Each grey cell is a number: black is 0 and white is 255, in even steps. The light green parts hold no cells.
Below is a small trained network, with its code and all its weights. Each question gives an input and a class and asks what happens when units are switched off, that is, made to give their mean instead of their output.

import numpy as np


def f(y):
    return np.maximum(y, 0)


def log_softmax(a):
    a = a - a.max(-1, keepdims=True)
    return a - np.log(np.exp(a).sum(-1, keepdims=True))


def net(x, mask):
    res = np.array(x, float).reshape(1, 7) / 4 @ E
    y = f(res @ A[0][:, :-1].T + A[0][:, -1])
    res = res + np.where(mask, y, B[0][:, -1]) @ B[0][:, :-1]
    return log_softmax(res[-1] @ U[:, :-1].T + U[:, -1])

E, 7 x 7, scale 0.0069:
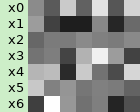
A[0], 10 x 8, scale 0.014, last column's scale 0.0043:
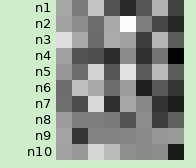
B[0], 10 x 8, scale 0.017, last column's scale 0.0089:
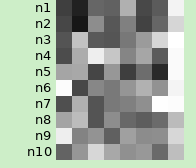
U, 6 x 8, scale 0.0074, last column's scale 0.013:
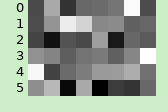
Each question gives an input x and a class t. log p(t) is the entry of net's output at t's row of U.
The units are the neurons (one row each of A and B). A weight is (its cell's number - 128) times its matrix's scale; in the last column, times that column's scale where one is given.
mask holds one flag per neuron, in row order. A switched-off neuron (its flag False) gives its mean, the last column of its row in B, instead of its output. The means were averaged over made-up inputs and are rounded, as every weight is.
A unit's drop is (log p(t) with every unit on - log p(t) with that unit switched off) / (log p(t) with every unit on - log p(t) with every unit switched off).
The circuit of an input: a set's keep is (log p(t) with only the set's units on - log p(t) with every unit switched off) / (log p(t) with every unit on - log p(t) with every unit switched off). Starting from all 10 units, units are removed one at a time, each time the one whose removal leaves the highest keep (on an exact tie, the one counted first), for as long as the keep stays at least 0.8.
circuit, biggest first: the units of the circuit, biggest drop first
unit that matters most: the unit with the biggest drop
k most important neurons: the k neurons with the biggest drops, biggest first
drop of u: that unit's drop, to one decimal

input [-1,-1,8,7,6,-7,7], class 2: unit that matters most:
n2
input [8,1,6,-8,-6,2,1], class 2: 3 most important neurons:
(n1 n3 n8)
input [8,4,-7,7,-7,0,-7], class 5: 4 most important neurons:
(n5 n3 n6 n1)
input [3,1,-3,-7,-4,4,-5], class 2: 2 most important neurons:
(n1 n6)
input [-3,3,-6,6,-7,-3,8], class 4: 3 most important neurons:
(n6 n3 n1)
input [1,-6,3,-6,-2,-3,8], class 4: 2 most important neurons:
(n6 n4)
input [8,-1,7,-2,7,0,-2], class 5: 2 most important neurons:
(n5 n7)
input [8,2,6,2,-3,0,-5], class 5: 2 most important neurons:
(n5 n6)
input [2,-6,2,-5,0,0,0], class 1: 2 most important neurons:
(n10 n2)
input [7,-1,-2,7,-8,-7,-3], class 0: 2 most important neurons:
(n7 n1)
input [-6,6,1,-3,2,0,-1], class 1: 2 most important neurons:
(n4 n5)
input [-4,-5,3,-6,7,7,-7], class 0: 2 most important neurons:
(n3 n6)
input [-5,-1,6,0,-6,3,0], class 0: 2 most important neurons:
(n5 n7)
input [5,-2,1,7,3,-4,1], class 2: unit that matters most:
n2
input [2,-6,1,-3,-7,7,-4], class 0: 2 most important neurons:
(n7 n4)
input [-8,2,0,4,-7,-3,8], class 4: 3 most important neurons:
(n6 n5 n3)
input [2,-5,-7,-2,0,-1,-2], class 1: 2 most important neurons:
(n10 n6)
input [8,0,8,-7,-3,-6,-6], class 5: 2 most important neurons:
(n5 n2)
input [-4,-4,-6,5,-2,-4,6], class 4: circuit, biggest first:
(n6 n4)
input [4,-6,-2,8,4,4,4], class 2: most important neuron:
(n2)
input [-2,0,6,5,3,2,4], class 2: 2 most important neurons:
(n2 n7)
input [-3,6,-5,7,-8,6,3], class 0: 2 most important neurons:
(n7 n1)
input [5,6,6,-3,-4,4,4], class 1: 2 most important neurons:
(n4 n3)
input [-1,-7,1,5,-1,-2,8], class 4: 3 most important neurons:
(n6 n4 n1)
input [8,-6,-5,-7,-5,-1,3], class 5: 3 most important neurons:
(n5 n2 n4)
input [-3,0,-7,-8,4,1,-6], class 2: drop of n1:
1.1
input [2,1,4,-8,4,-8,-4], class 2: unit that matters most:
n1
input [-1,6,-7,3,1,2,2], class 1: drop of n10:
0.0
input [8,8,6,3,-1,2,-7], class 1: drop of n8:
0.1
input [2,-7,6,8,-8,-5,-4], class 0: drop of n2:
-0.1
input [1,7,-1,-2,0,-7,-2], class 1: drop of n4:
0.5
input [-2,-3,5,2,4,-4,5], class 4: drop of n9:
-0.2
